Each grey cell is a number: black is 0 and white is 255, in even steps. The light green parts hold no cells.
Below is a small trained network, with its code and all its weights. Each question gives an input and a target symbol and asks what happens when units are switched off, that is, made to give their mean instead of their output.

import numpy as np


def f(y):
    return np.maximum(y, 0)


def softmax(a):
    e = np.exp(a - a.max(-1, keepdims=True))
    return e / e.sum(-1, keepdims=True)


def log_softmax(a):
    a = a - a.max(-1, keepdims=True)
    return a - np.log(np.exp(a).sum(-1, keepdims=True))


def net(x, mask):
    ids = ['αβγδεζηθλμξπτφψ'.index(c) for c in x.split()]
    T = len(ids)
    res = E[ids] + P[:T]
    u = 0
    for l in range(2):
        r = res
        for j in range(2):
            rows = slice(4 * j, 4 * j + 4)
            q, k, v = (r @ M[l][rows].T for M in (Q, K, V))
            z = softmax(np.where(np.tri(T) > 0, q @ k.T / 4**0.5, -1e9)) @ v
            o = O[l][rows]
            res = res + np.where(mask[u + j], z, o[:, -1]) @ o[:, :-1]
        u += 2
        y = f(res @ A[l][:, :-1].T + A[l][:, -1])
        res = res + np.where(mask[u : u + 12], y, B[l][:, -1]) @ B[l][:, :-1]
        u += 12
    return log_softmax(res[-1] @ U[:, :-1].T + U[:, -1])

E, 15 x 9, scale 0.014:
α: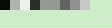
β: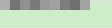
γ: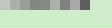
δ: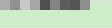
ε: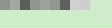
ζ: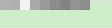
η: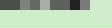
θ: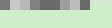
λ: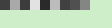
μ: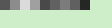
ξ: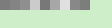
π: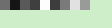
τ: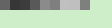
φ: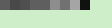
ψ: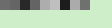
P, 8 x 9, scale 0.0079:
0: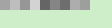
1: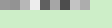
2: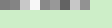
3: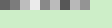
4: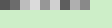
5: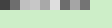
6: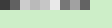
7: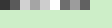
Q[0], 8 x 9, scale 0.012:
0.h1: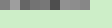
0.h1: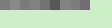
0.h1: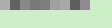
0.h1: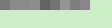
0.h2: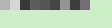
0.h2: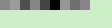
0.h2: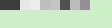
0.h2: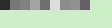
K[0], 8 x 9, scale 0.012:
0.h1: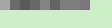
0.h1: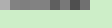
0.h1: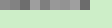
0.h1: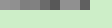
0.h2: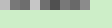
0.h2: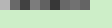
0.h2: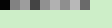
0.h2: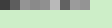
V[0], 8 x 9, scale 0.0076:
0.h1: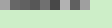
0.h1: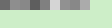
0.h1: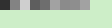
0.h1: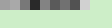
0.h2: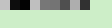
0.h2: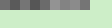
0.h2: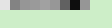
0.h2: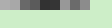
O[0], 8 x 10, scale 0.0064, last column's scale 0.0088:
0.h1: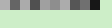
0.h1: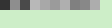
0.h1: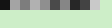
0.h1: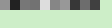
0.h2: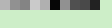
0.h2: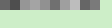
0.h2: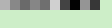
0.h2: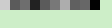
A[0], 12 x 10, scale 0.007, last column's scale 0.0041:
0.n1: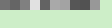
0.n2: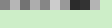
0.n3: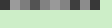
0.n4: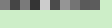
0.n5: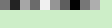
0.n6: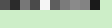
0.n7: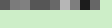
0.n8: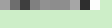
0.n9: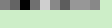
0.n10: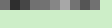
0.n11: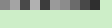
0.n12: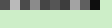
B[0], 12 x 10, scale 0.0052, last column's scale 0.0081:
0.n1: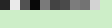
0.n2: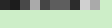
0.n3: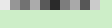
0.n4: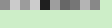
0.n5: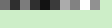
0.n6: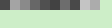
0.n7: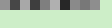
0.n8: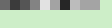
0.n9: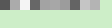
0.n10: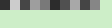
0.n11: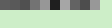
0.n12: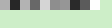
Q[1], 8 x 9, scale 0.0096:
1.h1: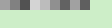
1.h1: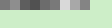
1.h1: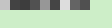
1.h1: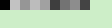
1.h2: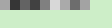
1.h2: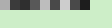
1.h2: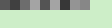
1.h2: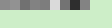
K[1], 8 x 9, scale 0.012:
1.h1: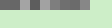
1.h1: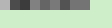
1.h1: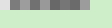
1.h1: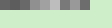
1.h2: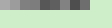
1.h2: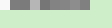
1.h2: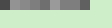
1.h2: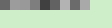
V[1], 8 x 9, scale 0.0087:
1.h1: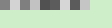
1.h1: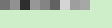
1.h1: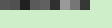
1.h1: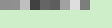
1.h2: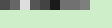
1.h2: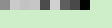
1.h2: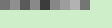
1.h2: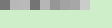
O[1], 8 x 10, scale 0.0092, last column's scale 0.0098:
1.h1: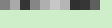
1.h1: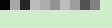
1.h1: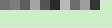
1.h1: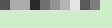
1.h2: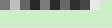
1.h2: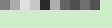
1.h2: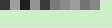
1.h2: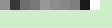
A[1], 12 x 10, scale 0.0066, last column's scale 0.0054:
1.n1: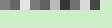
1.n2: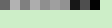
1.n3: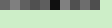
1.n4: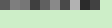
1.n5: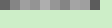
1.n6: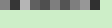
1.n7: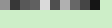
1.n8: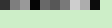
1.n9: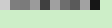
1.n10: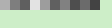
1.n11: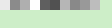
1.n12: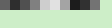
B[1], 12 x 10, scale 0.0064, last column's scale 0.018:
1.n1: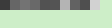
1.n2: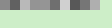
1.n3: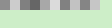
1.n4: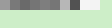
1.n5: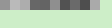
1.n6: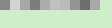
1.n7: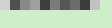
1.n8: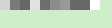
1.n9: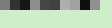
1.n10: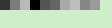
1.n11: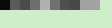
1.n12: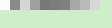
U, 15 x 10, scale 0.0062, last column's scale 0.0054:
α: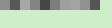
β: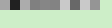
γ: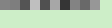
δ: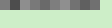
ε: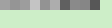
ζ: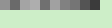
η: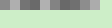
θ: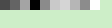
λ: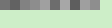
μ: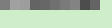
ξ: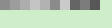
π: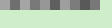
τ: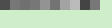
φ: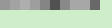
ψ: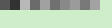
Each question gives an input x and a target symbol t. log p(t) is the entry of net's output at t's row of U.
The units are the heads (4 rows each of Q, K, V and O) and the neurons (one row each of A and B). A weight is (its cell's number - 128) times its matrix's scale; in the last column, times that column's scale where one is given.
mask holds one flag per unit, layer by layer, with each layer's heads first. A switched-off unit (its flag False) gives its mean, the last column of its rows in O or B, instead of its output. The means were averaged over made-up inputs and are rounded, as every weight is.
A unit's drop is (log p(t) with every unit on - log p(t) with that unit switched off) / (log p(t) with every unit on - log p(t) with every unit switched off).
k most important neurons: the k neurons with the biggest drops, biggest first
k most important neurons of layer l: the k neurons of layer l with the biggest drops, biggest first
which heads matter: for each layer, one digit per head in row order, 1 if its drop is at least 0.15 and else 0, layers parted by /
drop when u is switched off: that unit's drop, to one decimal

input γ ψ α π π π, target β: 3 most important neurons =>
[1.n8, 1.n4, 0.n9]
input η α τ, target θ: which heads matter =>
01 / 10
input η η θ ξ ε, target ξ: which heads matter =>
00 / 10
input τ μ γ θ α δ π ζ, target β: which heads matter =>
01 / 01
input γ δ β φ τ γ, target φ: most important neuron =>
[0.n8]
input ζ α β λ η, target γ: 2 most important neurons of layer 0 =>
[0.n1, 0.n3]
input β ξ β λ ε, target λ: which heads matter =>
01 / 11
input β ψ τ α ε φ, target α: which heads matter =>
01 / 11
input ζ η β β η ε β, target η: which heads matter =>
01 / 01
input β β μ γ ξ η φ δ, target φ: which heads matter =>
01 / 10
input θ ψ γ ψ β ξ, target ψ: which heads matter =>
01 / 11
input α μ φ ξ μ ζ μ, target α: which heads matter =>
11 / 11
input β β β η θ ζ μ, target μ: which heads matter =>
00 / 11
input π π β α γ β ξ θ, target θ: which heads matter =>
01 / 10
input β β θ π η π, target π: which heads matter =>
01 / 01
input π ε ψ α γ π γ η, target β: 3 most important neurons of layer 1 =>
[1.n4, 1.n8, 1.n12]
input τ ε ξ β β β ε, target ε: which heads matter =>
01 / 11
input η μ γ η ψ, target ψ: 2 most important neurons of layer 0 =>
[0.n12, 0.n8]
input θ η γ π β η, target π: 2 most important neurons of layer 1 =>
[1.n7, 1.n12]
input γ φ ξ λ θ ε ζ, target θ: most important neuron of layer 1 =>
[1.n8]
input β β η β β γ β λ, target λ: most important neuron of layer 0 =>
[0.n2]
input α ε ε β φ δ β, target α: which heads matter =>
01 / 10
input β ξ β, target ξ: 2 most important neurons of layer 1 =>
[1.n2, 1.n12]
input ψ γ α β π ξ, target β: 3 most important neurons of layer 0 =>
[0.n3, 0.n9, 0.n6]
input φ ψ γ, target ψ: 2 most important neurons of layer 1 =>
[1.n11, 1.n8]
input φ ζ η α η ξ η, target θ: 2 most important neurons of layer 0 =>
[0.n3, 0.n1]
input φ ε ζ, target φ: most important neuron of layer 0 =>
[0.n8]
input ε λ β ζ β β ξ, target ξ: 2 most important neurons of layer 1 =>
[1.n2, 1.n12]
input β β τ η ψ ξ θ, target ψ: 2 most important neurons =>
[0.n8, 1.n8]
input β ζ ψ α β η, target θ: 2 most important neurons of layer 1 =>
[1.n7, 1.n4]
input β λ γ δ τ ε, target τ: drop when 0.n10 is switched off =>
0.0
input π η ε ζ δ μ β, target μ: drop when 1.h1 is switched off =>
0.2
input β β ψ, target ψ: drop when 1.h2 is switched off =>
0.3
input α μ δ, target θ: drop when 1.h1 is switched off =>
0.2
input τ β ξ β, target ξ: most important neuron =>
[0.n1]
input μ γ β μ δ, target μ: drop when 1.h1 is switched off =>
0.1
